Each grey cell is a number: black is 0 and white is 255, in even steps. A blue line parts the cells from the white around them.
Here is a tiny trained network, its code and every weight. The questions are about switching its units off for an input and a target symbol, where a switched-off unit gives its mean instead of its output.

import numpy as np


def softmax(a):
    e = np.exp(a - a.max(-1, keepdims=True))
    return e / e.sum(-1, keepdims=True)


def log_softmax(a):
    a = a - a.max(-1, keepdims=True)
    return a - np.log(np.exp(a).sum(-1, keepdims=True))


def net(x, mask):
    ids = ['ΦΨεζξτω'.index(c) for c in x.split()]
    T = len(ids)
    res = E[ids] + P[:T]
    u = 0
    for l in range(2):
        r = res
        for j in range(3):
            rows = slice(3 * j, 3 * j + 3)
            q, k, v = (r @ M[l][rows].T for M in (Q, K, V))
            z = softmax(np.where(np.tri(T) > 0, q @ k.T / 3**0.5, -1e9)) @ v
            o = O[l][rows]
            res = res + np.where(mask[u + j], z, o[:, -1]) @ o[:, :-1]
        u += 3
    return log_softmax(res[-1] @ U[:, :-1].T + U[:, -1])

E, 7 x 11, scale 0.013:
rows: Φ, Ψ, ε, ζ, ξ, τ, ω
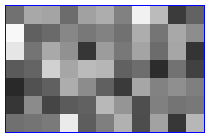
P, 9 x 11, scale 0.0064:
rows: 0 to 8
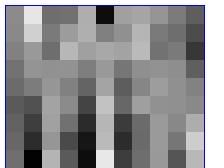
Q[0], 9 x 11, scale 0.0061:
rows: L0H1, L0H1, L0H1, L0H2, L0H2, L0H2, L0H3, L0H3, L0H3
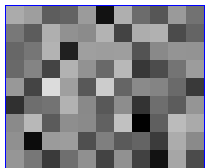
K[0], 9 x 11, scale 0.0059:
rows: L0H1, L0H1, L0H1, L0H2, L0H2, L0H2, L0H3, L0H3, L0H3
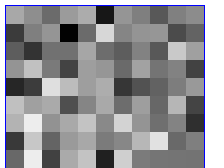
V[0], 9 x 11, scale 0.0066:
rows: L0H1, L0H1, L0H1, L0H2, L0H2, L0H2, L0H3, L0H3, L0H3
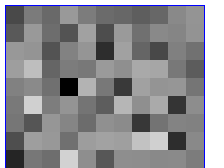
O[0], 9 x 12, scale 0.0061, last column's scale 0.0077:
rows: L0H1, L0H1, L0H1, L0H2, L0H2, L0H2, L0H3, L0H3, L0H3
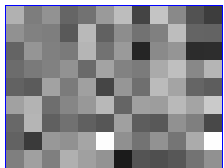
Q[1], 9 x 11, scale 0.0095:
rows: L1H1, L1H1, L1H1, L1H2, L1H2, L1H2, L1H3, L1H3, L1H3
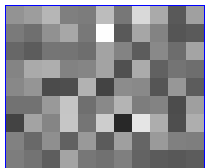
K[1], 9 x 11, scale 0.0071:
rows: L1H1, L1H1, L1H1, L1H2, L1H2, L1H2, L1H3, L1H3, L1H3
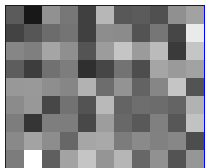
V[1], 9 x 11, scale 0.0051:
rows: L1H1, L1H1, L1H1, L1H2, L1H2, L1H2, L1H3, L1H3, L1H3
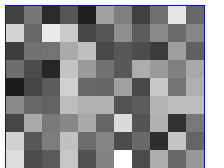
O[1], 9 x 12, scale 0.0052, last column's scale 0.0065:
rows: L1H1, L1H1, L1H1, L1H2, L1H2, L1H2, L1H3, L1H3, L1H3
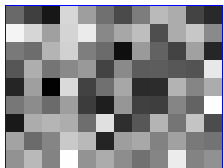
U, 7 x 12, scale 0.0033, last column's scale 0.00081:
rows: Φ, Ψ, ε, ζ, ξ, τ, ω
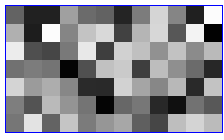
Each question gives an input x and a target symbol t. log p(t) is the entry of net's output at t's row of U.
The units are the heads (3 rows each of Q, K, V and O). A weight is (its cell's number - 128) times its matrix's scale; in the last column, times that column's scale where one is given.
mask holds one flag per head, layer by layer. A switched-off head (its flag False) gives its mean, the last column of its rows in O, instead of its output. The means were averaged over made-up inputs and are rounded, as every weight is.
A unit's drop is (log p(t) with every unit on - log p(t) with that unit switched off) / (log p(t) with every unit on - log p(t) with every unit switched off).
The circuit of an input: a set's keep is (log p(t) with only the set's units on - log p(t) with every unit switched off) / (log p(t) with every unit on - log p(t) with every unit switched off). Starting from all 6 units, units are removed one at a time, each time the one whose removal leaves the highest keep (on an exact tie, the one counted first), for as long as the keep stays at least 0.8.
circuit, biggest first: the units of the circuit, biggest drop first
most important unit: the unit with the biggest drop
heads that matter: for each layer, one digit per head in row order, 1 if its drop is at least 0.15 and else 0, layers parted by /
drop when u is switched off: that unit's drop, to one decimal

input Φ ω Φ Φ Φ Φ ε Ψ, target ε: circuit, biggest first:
[L1H3 L1H1]
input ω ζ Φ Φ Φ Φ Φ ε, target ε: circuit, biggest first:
[L1H3 L1H1 L0H1]
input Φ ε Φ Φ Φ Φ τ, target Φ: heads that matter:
000 / 100
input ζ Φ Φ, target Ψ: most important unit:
L1H2
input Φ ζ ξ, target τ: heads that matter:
001 / 101
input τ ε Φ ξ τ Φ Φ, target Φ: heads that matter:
000 / 100
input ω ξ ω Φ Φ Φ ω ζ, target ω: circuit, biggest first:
[L1H2 L1H3]
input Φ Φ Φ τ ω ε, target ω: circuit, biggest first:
[L1H2 L0H2 L1H3]
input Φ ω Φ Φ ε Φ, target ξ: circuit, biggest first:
[L0H3 L1H3]
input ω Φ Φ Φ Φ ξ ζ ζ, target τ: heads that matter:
010 / 001
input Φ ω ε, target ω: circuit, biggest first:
[L0H2 L1H3 L1H2]
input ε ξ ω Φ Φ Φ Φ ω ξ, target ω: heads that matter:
001 / 111
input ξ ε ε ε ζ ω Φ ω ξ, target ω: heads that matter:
000 / 111
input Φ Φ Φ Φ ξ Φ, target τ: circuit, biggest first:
[L0H3 L1H3 L1H2 L0H2]
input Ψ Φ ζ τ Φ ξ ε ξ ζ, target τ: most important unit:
L0H2
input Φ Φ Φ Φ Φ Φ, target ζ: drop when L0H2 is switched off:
0.1
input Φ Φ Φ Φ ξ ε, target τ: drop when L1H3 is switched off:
0.2
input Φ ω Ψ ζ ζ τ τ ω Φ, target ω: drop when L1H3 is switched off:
0.3
